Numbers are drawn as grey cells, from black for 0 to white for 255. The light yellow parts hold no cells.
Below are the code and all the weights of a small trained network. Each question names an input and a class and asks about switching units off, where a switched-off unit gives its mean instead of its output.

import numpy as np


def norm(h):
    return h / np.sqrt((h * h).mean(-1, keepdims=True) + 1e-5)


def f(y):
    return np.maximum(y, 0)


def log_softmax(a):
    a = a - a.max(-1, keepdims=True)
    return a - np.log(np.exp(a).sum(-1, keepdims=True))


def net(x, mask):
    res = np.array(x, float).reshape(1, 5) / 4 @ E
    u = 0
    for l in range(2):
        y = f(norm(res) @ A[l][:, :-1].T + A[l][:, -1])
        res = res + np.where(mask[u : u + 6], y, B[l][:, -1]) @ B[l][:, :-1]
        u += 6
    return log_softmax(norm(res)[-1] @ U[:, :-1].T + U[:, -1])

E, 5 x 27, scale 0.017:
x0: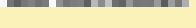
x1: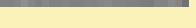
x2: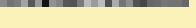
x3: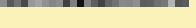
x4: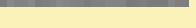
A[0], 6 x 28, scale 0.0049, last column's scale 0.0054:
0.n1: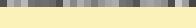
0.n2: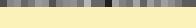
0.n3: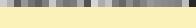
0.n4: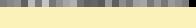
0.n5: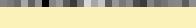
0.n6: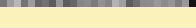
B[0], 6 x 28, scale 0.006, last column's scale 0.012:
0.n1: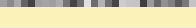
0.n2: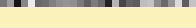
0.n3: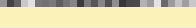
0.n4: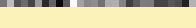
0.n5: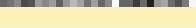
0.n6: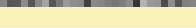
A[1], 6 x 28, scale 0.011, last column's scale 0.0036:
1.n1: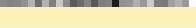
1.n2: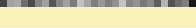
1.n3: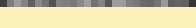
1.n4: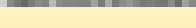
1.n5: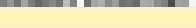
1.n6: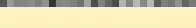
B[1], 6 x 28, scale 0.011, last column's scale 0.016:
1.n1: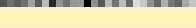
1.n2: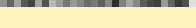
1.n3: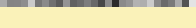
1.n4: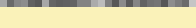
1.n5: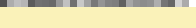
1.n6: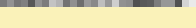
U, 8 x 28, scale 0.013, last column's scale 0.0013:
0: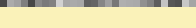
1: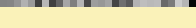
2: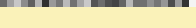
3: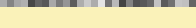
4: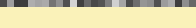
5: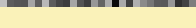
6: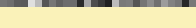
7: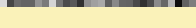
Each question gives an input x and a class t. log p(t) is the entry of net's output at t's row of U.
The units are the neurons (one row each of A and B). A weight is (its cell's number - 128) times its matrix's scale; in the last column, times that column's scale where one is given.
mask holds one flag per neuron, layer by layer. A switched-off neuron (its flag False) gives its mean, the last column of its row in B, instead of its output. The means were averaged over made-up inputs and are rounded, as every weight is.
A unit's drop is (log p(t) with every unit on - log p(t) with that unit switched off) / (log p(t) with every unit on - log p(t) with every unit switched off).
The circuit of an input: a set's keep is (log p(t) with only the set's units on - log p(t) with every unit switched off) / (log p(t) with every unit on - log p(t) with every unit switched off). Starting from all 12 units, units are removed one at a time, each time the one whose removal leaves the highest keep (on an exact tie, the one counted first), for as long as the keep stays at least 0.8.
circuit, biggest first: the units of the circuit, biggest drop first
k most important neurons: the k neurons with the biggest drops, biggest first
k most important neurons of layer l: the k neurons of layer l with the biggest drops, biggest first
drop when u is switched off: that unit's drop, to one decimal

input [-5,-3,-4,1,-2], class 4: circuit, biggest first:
(1.n5)
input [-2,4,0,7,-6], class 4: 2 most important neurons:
(0.n5; 0.n4)
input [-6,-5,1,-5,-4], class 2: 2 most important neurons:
(1.n3; 1.n1)
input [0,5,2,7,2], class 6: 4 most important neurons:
(1.n6; 1.n4; 1.n2; 1.n1)
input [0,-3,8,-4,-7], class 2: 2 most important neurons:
(1.n6; 1.n3)
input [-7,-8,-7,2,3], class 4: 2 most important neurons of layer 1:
(1.n5; 1.n6)
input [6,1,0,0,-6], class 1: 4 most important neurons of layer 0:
(0.n5; 0.n3; 0.n1; 0.n4)
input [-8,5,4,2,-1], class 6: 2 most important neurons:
(1.n5; 0.n2)
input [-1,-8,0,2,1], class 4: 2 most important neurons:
(0.n5; 1.n5)
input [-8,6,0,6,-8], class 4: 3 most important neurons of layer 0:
(0.n5; 0.n4; 0.n2)
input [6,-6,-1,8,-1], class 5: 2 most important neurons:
(0.n5; 1.n6)
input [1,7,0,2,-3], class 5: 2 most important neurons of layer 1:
(1.n5; 1.n6)
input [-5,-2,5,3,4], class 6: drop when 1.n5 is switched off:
0.1
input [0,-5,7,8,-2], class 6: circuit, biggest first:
(1.n6)
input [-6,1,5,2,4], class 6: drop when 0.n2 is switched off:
0.1
